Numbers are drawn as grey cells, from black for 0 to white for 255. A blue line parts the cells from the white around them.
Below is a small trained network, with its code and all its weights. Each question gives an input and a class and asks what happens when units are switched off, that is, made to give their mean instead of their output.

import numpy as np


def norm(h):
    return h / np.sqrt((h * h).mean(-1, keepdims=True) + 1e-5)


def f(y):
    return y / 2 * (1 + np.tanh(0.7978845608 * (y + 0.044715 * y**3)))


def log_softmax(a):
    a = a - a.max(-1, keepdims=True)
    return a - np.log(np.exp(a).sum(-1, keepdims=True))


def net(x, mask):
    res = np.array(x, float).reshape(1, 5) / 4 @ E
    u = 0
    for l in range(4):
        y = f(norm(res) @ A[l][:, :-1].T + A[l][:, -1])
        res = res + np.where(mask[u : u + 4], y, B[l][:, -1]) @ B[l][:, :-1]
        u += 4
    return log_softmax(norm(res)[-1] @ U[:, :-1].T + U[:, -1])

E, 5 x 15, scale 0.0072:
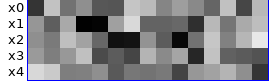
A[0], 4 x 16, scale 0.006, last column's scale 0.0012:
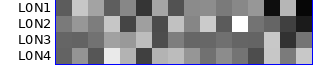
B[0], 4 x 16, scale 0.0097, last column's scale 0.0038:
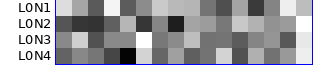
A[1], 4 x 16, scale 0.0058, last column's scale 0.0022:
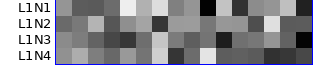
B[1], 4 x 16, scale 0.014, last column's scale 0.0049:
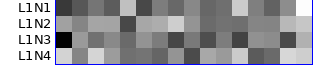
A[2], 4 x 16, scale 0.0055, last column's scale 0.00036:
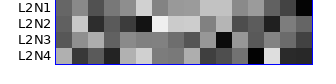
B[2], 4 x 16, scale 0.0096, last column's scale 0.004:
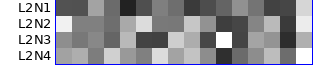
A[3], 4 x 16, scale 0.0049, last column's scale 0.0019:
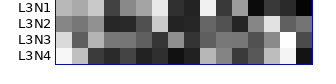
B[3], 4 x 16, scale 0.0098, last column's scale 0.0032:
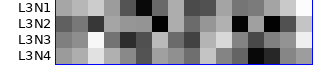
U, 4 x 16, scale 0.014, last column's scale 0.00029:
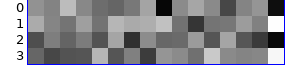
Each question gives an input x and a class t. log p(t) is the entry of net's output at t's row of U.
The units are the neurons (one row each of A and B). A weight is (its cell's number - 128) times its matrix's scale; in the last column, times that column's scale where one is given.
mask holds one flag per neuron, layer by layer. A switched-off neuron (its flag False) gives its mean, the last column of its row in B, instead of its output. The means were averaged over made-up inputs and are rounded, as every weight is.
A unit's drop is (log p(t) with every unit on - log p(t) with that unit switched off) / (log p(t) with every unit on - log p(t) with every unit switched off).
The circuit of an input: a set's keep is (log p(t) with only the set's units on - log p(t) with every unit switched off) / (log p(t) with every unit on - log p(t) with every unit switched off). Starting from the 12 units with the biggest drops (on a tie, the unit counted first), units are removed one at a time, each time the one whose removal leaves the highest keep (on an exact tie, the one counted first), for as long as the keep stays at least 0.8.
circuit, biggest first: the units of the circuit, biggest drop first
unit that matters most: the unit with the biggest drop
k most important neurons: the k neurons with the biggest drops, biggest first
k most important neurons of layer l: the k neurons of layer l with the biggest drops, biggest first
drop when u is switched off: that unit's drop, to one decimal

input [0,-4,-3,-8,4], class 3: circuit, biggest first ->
(L1N1)
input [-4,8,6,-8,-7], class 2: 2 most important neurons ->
(L3N2 L1N4)
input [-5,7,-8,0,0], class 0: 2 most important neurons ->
(L1N4 L3N1)
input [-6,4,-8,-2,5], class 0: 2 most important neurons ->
(L1N4 L3N1)
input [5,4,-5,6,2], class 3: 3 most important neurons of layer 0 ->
(L0N2 L0N4 L0N3)
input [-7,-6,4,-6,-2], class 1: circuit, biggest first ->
(L0N3 L2N4)
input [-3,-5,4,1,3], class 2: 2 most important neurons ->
(L1N4 L0N3)
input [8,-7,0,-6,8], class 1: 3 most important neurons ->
(L2N2 L0N1 L3N2)
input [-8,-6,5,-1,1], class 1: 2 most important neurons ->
(L0N3 L1N4)
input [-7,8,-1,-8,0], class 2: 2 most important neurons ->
(L3N2 L1N3)
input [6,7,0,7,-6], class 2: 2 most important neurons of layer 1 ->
(L1N3 L1N1)
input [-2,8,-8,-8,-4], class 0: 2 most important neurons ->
(L1N4 L3N1)
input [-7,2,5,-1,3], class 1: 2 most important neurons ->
(L1N4 L2N4)
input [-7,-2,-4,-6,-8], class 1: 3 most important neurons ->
(L2N4 L0N3 L0N2)
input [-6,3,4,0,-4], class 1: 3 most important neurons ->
(L1N4 L2N4 L0N4)
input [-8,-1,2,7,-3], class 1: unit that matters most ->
L0N3
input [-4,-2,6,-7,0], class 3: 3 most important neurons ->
(L1N1 L1N4 L3N1)
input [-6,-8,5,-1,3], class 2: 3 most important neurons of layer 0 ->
(L0N3 L0N4 L0N1)
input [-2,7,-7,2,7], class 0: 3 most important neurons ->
(L1N4 L3N1 L0N4)
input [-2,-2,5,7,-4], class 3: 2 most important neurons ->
(L0N2 L1N4)
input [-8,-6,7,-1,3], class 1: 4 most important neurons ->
(L0N3 L1N4 L2N1 L3N1)
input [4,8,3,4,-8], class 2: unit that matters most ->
L1N3
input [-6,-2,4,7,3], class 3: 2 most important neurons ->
(L0N2 L2N2)
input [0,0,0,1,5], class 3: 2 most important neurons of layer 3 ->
(L3N1 L3N3)
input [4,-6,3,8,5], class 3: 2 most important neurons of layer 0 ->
(L0N2 L0N3)
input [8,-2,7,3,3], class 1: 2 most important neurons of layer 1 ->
(L1N4 L1N1)
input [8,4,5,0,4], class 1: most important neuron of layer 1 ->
(L1N4)
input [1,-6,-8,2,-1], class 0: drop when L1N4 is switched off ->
0.5
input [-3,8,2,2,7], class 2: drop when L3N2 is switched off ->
0.1
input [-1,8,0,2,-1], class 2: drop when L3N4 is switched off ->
0.0
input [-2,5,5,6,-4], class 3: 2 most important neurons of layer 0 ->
(L0N2 L0N4)
